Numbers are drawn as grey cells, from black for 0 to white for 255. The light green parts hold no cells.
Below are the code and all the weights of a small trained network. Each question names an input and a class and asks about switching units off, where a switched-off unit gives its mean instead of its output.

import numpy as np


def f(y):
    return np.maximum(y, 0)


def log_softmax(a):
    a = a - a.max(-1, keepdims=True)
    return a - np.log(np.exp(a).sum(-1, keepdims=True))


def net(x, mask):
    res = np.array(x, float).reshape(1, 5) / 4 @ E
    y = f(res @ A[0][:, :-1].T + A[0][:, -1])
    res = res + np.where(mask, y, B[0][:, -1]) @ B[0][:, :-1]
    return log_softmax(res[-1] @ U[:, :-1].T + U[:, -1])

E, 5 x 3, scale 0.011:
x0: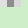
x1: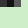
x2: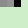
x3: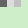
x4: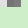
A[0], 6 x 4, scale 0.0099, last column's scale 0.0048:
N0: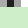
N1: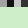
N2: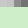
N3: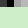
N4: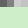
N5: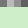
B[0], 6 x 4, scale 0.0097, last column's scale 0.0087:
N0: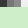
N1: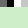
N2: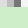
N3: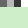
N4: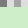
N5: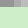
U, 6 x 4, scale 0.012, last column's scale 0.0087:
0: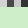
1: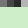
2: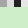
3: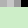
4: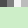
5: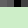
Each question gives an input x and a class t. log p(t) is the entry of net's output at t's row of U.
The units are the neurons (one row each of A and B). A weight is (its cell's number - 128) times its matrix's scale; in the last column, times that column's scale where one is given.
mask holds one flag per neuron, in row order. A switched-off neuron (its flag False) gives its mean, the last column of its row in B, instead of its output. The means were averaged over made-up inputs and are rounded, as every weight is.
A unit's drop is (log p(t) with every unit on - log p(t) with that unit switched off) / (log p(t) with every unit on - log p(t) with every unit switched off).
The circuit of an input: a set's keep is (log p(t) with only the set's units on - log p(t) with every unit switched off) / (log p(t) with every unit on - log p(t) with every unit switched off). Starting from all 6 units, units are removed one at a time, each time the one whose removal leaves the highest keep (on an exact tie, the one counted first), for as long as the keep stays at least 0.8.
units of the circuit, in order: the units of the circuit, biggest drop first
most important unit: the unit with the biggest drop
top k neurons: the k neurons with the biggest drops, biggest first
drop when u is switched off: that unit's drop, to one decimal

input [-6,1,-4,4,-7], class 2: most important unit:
N3
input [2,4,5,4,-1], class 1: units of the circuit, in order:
N2, N4
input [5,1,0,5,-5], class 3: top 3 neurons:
N1, N0, N4
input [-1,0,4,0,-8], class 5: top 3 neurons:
N2, N4, N5
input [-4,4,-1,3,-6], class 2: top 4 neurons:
N3, N1, N0, N4
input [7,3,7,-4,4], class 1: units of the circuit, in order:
N0, N4
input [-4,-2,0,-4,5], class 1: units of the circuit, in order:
N2, N4
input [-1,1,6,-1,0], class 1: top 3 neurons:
N2, N4, N3
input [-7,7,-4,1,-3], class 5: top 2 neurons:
N3, N2
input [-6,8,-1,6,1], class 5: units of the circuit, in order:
N2, N3
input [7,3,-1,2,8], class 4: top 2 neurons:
N0, N1
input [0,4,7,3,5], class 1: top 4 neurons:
N2, N4, N3, N5
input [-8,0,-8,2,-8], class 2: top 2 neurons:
N3, N1
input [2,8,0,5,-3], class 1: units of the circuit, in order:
N3
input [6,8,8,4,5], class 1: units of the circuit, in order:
N2, N4
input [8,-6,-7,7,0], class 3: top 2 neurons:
N2, N4
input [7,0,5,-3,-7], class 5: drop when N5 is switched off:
0.2
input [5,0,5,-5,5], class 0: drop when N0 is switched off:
-0.1
